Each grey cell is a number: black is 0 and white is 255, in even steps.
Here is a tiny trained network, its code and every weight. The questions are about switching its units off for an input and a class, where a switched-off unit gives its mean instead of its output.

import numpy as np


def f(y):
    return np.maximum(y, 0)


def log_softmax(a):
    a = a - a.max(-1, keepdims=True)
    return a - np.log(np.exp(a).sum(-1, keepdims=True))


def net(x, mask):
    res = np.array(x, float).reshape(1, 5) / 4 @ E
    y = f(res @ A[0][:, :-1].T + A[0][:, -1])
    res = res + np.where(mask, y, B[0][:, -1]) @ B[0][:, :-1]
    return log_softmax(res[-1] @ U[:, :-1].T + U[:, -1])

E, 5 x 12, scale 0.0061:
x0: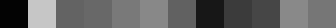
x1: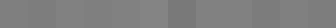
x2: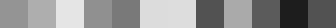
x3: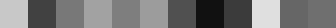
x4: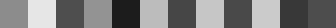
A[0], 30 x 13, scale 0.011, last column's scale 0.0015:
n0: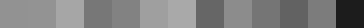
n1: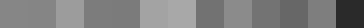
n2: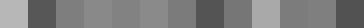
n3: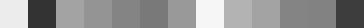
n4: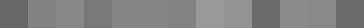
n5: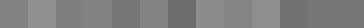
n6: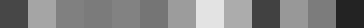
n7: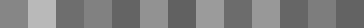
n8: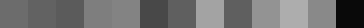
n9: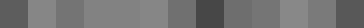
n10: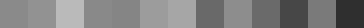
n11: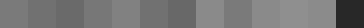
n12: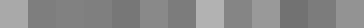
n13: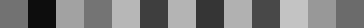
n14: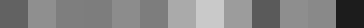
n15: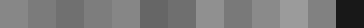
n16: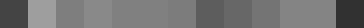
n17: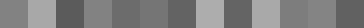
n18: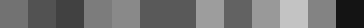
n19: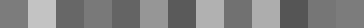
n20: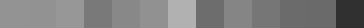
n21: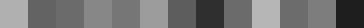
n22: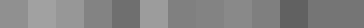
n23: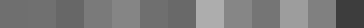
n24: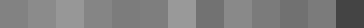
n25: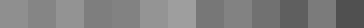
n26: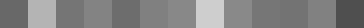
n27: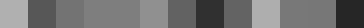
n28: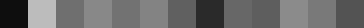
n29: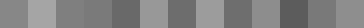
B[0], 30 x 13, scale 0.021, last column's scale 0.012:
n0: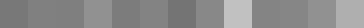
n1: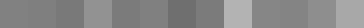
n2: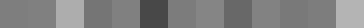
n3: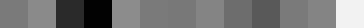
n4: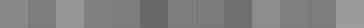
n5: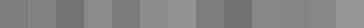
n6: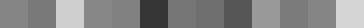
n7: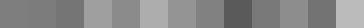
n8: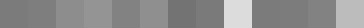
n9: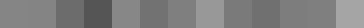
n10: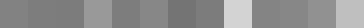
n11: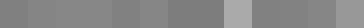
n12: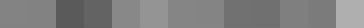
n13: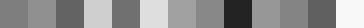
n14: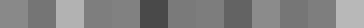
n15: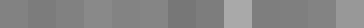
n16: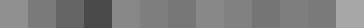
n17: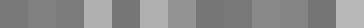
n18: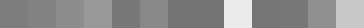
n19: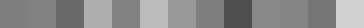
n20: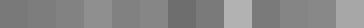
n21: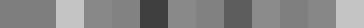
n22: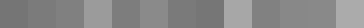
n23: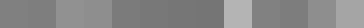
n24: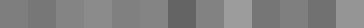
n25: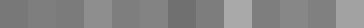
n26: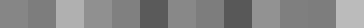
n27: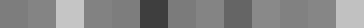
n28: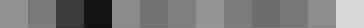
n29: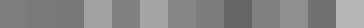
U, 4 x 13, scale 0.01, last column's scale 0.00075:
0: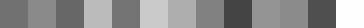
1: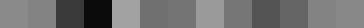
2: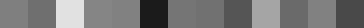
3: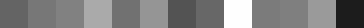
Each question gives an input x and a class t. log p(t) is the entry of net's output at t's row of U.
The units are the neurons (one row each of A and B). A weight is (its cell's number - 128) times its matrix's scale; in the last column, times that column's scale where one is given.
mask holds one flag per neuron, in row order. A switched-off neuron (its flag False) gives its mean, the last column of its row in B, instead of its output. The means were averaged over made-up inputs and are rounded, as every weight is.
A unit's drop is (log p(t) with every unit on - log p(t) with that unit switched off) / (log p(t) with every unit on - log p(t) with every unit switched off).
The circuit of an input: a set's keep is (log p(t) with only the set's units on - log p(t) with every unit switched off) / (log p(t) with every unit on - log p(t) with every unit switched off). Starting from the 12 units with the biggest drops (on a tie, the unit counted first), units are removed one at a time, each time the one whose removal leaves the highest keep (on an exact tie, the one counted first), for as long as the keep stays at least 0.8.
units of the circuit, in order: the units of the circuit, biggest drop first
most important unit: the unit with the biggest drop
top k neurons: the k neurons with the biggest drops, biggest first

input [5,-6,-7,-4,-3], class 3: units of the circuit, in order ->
[n18]
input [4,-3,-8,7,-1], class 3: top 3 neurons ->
[n18; n8; n6]
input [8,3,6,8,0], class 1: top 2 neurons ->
[n28; n6]
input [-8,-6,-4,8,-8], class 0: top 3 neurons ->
[n13; n28; n6]
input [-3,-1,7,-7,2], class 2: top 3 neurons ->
[n6; n14; n26]
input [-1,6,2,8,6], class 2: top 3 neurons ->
[n21; n27; n13]
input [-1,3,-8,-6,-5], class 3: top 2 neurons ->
[n18; n8]
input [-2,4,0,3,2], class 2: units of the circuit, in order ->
[n13; n21]
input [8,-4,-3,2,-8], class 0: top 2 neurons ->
[n13; n3]
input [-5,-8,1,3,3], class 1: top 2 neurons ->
[n3; n13]
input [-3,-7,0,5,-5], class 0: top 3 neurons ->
[n13; n6; n14]
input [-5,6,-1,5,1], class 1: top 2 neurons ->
[n3; n6]
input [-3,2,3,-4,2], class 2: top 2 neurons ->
[n28; n13]
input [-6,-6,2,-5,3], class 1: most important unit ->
n3
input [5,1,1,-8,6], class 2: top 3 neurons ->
[n6; n13; n26]
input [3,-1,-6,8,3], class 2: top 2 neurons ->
[n21; n27]
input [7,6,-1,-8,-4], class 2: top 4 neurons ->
[n6; n3; n14; n4]
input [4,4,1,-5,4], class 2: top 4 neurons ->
[n13; n3; n6; n26]
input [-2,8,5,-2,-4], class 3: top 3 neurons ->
[n10; n19; n0]
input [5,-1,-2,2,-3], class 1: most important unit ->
n28
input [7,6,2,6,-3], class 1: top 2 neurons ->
[n28; n6]
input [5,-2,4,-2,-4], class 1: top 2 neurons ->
[n28; n19]
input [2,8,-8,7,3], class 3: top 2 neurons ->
[n18; n8]
